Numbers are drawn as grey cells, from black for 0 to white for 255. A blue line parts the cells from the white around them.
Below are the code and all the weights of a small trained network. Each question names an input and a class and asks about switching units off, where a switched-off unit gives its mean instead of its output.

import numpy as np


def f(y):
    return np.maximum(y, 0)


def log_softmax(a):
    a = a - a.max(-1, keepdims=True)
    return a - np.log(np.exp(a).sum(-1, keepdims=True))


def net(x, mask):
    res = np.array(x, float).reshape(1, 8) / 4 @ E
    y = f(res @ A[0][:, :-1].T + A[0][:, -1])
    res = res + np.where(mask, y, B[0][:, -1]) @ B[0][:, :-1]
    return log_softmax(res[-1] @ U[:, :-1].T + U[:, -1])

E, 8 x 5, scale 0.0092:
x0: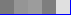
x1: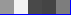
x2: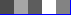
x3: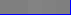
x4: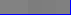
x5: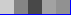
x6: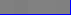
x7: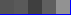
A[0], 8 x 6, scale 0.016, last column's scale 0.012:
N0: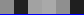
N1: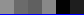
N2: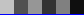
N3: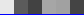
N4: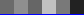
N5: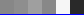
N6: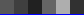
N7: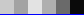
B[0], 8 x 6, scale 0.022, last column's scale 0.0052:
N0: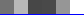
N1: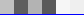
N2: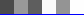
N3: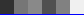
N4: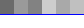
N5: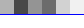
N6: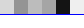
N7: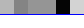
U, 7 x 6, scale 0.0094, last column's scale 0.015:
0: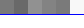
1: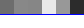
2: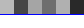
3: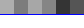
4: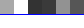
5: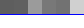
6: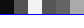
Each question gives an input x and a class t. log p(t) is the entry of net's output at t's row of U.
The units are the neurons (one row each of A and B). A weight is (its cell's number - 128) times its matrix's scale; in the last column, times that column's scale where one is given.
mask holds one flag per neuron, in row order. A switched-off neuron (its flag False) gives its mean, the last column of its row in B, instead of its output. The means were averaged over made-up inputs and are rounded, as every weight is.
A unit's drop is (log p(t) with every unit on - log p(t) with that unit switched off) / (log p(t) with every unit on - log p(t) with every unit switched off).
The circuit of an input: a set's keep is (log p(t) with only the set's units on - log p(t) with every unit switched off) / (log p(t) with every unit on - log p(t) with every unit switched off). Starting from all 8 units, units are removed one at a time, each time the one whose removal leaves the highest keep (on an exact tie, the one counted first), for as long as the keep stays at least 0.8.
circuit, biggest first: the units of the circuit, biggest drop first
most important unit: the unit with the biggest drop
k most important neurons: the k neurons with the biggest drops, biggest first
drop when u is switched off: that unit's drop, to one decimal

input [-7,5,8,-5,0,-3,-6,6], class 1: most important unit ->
N4
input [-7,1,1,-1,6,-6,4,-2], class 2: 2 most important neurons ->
(N1, N3)
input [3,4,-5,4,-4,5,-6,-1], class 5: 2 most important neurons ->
(N0, N3)
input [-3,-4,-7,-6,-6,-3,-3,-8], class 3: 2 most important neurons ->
(N7, N4)
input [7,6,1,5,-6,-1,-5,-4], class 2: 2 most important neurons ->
(N5, N0)
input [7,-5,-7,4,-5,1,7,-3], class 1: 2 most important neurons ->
(N2, N1)
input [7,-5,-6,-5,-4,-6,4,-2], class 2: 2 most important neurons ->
(N5, N3)
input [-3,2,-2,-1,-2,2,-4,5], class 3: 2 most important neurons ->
(N6, N0)
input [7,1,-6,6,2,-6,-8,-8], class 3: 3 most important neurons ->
(N7, N1, N3)
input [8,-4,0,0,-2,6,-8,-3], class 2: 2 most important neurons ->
(N5, N2)
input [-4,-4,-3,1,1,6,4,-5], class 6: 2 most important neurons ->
(N3, N6)
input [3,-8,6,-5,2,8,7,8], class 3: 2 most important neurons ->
(N6, N2)
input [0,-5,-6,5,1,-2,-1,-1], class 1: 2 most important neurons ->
(N2, N3)
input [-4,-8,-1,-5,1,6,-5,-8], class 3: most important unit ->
N7
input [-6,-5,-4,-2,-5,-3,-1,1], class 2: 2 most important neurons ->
(N1, N3)
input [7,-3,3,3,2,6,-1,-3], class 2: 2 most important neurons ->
(N5, N2)
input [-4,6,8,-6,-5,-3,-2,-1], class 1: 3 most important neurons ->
(N4, N0, N3)
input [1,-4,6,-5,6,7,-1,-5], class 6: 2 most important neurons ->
(N3, N2)
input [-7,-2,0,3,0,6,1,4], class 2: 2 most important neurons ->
(N1, N2)
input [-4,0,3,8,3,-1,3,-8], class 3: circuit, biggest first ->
(N7)
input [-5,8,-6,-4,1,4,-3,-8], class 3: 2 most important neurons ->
(N7, N0)
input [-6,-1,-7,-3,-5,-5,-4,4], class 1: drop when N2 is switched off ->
1.0
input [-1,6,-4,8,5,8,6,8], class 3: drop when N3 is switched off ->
-0.1
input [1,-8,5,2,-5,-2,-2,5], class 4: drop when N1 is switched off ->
0.0
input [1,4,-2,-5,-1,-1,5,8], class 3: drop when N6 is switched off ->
0.6
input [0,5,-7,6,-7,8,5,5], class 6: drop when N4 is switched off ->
0.1
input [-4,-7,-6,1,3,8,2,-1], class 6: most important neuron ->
(N3)
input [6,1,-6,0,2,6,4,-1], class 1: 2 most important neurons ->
(N2, N1)
